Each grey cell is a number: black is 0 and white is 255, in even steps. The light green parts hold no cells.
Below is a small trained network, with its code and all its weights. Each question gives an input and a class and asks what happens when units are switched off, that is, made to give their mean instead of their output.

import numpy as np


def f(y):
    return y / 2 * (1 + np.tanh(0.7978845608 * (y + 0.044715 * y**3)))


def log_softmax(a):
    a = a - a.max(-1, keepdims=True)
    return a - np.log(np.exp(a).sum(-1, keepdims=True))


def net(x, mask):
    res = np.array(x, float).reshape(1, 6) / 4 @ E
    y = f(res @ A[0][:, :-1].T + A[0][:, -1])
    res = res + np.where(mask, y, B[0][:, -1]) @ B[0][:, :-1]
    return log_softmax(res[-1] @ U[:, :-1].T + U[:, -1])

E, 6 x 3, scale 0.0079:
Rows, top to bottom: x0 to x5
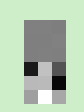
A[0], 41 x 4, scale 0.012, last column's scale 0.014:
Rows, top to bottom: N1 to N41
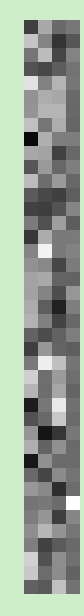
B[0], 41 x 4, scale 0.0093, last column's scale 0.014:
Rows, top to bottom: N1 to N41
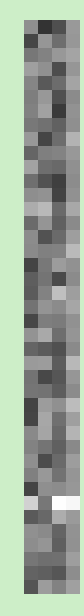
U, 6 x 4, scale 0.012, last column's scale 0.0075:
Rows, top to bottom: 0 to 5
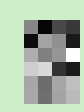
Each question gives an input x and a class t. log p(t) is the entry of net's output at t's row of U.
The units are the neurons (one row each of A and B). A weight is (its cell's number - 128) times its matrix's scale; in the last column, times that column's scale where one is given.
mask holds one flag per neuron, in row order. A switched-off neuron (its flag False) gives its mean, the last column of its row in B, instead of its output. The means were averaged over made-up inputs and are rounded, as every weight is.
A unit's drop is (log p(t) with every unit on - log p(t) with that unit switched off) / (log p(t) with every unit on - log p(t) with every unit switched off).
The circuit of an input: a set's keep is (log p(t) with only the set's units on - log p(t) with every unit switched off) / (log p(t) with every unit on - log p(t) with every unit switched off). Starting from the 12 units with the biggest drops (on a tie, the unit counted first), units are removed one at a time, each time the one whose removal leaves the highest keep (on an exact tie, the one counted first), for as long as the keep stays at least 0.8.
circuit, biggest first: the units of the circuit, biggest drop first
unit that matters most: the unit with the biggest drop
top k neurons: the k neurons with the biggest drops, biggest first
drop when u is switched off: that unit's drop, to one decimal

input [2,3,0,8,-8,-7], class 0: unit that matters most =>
N9
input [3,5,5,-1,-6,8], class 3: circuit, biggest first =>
[N25, N7]
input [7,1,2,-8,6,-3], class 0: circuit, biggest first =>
[N26, N40]
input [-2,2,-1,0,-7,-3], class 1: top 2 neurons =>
[N28, N29]
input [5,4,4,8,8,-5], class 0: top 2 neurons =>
[N1, N32]
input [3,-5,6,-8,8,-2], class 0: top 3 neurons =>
[N26, N28, N5]
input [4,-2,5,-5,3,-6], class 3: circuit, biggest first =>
[N30, N38]
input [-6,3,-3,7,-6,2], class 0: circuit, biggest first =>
[N9, N1]
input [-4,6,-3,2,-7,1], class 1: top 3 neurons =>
[N28, N29, N41]
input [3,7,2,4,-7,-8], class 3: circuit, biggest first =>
[N14, N4, N23]
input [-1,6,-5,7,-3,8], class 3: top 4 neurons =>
[N25, N7, N6, N37]
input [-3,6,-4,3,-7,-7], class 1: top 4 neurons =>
[N28, N29, N41, N25]
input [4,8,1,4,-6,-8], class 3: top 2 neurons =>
[N14, N4]
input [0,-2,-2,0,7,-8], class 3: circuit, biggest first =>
[N30]
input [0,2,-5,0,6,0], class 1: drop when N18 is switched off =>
0.1
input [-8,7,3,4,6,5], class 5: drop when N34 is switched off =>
-0.1
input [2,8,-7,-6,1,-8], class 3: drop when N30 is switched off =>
0.2
